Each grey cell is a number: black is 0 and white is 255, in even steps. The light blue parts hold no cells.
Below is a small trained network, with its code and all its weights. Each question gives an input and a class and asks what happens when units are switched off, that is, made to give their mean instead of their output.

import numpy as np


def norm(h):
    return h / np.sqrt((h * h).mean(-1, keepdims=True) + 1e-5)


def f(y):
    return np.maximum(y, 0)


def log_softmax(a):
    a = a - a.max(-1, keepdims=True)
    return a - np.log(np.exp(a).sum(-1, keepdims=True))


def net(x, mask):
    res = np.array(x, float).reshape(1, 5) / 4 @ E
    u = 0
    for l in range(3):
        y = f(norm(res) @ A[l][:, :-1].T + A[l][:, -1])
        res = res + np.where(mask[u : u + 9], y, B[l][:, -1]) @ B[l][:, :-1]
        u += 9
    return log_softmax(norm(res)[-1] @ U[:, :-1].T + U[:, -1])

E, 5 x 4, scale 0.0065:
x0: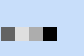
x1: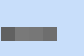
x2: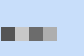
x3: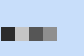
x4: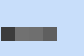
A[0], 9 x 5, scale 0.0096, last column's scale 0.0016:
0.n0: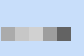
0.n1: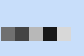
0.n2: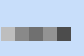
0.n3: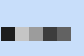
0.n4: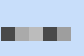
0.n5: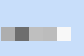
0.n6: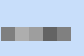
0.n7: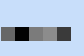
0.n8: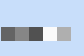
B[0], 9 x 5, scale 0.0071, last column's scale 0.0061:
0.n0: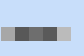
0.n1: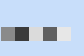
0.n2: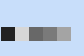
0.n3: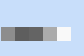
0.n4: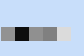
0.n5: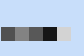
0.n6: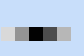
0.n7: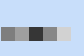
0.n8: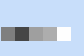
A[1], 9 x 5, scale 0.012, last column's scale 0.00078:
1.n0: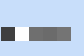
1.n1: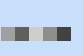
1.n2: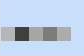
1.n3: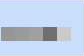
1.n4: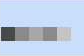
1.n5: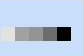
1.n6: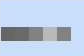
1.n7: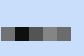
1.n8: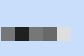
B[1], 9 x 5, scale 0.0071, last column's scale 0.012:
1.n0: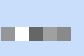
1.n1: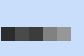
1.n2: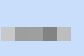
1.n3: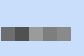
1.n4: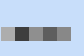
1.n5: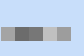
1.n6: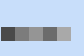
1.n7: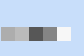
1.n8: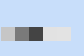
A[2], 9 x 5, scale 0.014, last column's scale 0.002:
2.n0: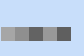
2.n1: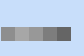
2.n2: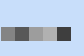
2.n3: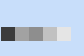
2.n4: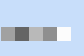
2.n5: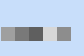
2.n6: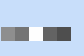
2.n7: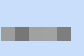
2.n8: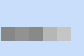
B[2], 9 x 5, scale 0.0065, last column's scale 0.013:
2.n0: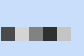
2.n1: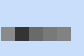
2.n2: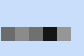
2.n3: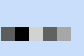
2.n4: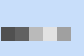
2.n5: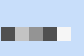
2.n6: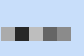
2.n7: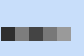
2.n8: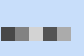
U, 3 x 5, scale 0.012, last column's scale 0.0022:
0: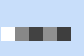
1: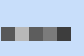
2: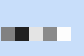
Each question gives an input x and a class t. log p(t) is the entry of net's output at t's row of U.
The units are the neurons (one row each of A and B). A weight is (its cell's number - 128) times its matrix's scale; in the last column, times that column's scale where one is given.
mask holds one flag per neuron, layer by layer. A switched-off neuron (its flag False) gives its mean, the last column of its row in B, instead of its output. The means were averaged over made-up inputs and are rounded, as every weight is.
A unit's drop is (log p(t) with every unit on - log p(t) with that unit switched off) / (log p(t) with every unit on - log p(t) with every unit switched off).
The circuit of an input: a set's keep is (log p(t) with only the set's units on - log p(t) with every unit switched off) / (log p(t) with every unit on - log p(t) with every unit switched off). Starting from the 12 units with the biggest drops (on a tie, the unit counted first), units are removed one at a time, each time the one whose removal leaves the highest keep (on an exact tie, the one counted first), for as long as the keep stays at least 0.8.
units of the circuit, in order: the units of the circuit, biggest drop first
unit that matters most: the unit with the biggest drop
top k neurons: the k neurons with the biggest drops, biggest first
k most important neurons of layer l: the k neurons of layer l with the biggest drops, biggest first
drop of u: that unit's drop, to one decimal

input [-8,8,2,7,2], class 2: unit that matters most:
2.n3
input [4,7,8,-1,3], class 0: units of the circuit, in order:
(0.n4, 0.n3, 1.n7, 1.n8)
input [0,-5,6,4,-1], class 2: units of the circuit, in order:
(2.n3, 1.n8, 1.n7)
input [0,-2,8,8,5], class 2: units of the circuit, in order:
(2.n3, 1.n7)
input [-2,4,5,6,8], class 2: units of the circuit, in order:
(2.n3, 0.n6, 0.n7)
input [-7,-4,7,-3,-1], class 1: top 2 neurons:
(0.n5, 2.n5)
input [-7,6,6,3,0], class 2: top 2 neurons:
(2.n3, 0.n6)
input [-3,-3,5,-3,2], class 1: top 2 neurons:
(0.n5, 1.n7)
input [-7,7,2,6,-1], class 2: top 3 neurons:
(2.n3, 0.n6, 1.n6)
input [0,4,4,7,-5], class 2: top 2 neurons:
(2.n3, 1.n8)
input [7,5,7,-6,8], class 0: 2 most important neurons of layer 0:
(0.n3, 0.n6)
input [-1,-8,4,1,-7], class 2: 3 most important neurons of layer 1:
(1.n7, 1.n8, 1.n2)
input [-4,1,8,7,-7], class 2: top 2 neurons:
(2.n3, 0.n8)
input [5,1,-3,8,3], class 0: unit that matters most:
0.n4
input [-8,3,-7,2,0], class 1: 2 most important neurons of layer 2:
(2.n5, 2.n0)
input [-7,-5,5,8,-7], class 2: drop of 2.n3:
0.4
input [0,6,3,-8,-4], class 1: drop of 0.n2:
0.4
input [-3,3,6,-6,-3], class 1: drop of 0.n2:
0.2
